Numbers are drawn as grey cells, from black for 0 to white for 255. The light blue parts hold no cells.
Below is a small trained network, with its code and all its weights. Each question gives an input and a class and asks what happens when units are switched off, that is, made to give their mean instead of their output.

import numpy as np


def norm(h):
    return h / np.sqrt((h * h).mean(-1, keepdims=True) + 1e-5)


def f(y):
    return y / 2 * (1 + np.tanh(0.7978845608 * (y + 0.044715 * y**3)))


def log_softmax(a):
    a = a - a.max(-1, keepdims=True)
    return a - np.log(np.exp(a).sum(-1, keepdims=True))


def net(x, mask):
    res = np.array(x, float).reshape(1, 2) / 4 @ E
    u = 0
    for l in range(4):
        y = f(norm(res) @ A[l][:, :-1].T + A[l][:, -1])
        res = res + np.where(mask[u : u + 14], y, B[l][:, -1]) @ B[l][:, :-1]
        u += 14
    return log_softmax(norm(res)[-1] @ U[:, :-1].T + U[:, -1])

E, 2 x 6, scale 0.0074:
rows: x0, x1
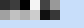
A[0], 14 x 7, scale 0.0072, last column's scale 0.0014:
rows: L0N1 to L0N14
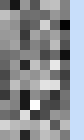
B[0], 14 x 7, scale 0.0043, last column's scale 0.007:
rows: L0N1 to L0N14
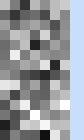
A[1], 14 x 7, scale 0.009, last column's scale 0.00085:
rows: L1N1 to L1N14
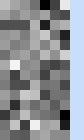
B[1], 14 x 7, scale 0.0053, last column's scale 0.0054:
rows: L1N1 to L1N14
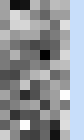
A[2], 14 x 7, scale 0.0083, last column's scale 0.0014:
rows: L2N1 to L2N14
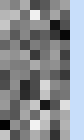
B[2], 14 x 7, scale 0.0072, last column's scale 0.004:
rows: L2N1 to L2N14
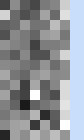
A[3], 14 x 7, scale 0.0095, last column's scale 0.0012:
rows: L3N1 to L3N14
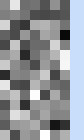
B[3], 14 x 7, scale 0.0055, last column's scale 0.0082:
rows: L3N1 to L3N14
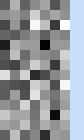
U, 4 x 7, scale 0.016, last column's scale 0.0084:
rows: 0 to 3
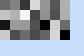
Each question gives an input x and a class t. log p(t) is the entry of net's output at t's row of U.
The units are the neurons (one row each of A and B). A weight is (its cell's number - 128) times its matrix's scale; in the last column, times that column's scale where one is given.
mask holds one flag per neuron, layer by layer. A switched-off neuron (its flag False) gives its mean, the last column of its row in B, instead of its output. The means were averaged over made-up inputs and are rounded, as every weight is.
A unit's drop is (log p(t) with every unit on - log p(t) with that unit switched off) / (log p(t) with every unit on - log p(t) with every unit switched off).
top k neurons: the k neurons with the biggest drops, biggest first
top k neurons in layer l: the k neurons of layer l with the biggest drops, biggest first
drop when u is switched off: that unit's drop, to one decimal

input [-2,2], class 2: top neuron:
L0N13
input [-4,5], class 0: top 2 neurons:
L0N11, L1N13
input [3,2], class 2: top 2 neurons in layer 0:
L0N11, L0N13
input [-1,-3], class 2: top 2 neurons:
L1N13, L1N10
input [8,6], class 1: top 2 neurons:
L2N13, L1N3
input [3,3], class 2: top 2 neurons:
L0N11, L0N13
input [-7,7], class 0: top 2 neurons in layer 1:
L1N13, L1N1
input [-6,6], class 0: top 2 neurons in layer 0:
L0N11, L0N7
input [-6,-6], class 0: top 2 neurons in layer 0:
L0N11, L0N1
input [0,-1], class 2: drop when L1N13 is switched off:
0.9
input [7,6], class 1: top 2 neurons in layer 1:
L1N3, L1N13
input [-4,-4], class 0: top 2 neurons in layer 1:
L1N13, L1N3
